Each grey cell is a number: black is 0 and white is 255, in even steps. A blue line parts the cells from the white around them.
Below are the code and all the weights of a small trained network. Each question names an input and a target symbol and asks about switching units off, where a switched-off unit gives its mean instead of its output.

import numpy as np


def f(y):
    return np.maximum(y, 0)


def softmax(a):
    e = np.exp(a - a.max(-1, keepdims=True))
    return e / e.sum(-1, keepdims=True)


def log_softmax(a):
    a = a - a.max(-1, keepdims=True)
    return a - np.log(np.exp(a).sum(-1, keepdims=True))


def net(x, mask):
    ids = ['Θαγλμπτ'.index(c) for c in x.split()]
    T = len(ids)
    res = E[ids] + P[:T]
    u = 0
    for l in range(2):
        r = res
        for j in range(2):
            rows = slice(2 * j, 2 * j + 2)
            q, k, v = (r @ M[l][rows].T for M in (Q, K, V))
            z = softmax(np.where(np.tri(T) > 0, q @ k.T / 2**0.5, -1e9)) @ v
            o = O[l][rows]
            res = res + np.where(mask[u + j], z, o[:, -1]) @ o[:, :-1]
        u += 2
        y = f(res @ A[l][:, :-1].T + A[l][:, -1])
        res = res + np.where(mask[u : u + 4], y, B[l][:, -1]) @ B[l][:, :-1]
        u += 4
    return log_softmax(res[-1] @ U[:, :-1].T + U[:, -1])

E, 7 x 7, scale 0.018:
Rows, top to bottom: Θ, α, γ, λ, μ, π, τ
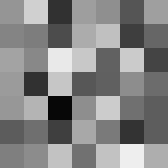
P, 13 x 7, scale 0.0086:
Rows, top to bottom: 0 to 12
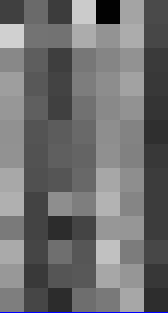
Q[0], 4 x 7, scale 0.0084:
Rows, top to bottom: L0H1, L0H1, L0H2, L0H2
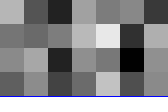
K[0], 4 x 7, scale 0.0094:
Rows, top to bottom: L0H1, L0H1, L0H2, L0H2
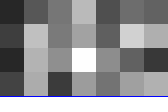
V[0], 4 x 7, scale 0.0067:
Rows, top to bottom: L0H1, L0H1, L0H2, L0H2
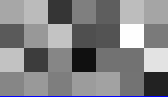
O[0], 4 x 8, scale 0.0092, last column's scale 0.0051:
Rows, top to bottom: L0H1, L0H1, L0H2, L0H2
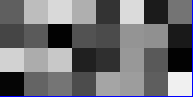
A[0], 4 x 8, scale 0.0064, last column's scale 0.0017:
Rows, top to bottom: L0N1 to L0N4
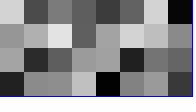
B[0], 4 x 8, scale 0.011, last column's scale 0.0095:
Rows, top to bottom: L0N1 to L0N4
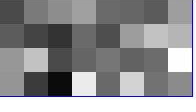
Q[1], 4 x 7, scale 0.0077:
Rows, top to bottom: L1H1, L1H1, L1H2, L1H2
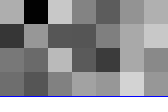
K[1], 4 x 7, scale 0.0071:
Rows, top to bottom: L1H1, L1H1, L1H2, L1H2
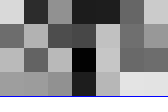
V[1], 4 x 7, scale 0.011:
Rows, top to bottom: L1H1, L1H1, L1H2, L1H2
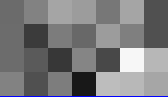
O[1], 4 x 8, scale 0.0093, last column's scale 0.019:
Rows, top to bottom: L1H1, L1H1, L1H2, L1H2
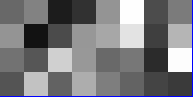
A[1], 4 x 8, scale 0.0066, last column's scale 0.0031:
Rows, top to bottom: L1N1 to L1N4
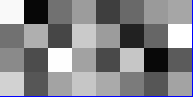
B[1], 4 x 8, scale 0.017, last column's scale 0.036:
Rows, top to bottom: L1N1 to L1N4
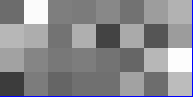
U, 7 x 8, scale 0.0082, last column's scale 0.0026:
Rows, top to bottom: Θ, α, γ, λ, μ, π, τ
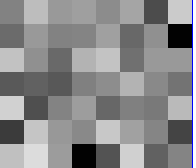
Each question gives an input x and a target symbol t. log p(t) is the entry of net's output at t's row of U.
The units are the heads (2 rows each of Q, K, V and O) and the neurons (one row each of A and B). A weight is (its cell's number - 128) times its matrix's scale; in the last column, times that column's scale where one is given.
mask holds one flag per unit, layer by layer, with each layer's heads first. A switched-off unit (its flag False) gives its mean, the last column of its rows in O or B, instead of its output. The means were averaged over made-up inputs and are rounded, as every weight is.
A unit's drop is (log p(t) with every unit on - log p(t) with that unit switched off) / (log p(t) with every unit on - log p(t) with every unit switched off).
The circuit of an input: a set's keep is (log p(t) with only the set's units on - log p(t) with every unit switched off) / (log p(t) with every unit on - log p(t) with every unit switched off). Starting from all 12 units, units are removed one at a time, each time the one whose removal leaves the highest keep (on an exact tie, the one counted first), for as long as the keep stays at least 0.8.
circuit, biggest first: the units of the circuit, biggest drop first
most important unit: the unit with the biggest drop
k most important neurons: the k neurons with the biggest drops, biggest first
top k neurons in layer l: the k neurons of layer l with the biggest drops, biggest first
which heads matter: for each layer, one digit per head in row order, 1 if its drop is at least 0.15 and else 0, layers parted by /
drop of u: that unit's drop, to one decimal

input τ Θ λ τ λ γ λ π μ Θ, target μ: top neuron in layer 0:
[L0N4]
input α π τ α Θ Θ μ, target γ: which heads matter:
10 / 01
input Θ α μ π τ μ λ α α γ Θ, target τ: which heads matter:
10 / 11
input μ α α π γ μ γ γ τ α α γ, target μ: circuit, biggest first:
[L1H2, L1N3, L0N2, L1N1]
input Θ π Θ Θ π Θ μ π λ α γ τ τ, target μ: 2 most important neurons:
[L0N2, L1N3]
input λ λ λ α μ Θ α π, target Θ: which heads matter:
10 / 10
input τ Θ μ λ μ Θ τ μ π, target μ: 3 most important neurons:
[L1N3, L0N4, L0N3]
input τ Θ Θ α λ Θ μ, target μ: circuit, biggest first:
[L1N3, L0H1, L1H2, L0N4]
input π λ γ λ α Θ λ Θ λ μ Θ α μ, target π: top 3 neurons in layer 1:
[L1N3, L1N1, L1N2]
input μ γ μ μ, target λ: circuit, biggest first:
[L0H1, L0H2, L1N1, L1H1]
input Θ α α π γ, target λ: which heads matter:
01 / 10
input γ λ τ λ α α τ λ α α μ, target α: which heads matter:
10 / 11
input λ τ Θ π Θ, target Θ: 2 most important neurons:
[L1N3, L1N2]
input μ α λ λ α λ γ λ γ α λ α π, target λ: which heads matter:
11 / 11
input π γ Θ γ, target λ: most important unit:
L0H2
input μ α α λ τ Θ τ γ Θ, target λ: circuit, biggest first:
[L0H1, L1H1, L0H2, L1N1]
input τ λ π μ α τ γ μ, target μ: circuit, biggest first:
[L1N3, L1H2, L0H1, L0N4]
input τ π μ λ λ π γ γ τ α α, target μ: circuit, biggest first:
[L1N3, L0H1, L1H2, L0N4]
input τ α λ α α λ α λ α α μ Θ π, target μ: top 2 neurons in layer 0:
[L0N4, L0N3]
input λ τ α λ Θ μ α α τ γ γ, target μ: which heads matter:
00 / 01
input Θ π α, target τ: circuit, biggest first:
[L0H1, L1H1]
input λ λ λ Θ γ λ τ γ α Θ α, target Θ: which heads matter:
00 / 10
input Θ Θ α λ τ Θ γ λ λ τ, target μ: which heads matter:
01 / 01
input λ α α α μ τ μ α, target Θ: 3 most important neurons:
[L1N2, L1N3, L0N3]
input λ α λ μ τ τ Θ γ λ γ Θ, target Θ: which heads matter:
10 / 10
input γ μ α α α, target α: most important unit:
L1H2
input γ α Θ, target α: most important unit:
L1H2
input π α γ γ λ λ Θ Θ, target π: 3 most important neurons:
[L0N4, L1N3, L1N1]
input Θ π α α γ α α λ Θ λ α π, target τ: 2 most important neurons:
[L0N4, L1N1]
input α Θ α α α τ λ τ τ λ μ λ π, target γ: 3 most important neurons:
[L1N4, L0N3, L0N2]
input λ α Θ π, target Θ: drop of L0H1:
0.5
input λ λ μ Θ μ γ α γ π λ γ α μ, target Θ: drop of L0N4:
0.0
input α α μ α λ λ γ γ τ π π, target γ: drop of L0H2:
0.2
